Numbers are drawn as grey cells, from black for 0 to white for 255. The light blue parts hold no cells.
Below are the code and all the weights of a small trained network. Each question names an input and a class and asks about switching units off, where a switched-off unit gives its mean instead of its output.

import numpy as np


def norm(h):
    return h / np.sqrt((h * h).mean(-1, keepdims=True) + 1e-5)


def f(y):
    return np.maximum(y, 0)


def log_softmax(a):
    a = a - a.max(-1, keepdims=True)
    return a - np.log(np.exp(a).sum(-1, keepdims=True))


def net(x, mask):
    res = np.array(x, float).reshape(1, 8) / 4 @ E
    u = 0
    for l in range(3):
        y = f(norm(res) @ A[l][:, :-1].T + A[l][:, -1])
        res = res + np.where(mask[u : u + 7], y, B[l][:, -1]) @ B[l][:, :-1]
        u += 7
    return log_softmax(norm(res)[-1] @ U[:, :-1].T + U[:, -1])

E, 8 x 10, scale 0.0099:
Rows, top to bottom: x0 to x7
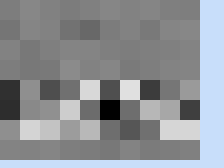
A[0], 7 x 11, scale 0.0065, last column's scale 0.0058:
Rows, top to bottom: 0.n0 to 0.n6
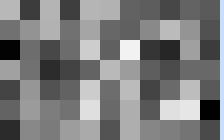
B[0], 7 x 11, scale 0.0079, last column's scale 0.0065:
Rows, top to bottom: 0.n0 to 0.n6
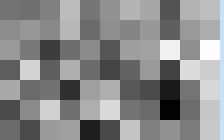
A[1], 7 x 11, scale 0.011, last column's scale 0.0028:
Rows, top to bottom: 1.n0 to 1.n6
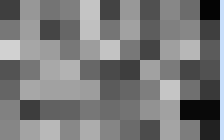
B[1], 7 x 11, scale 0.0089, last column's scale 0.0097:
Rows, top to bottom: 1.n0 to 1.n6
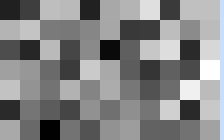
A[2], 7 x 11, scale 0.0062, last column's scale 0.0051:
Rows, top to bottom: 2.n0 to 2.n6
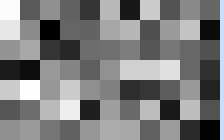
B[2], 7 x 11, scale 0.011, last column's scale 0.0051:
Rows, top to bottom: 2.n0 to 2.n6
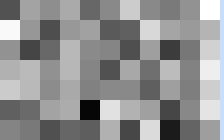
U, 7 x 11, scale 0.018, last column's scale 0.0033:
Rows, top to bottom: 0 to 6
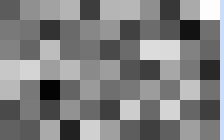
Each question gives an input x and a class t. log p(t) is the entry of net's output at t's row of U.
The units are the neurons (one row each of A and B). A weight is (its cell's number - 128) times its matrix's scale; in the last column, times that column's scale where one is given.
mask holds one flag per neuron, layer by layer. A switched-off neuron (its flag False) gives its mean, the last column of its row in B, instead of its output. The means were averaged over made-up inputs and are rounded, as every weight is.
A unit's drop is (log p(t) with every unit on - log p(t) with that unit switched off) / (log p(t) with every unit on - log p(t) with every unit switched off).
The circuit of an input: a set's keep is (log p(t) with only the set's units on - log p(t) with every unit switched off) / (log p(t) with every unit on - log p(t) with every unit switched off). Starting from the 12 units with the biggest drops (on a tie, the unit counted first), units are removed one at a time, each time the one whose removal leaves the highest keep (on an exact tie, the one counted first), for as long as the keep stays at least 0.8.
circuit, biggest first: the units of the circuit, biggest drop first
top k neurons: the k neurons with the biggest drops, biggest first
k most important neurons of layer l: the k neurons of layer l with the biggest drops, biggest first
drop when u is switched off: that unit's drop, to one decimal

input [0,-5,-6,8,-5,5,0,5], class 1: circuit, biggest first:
1.n3
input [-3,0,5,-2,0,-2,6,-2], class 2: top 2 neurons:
1.n2, 1.n3
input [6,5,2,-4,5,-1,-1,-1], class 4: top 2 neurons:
0.n2, 0.n4
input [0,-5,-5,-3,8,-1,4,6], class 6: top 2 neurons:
0.n4, 0.n5
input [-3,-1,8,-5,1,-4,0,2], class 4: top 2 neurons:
1.n0, 0.n3
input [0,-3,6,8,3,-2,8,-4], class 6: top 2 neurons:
0.n5, 1.n2
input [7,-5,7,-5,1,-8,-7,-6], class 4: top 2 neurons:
1.n0, 2.n1
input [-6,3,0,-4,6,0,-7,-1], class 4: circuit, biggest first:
0.n2, 1.n2, 2.n1
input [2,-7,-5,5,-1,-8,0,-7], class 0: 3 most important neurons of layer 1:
1.n5, 1.n3, 1.n1
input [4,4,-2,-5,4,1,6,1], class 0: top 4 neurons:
1.n0, 1.n3, 1.n5, 0.n6
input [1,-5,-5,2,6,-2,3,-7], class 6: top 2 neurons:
0.n4, 0.n5
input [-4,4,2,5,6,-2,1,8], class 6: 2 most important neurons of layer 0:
0.n5, 0.n4
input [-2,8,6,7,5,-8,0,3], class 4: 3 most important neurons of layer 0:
0.n2, 0.n3, 0.n0
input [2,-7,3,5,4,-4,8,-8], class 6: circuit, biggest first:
0.n5
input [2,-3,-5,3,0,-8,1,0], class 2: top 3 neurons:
1.n2, 1.n3, 0.n5
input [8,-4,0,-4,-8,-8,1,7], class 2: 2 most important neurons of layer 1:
1.n2, 1.n0
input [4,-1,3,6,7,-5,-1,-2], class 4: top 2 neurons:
0.n2, 2.n1
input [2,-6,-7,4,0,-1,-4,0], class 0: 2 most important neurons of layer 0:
0.n3, 0.n0
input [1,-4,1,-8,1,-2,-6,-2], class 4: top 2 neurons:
1.n0, 0.n2
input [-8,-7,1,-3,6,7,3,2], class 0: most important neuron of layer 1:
1.n0
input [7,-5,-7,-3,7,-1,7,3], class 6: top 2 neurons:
0.n4, 0.n5
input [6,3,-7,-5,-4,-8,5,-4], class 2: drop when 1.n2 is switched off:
0.6
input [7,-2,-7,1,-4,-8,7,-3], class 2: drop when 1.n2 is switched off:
0.7
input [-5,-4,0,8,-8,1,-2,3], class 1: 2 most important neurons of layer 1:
1.n0, 1.n3
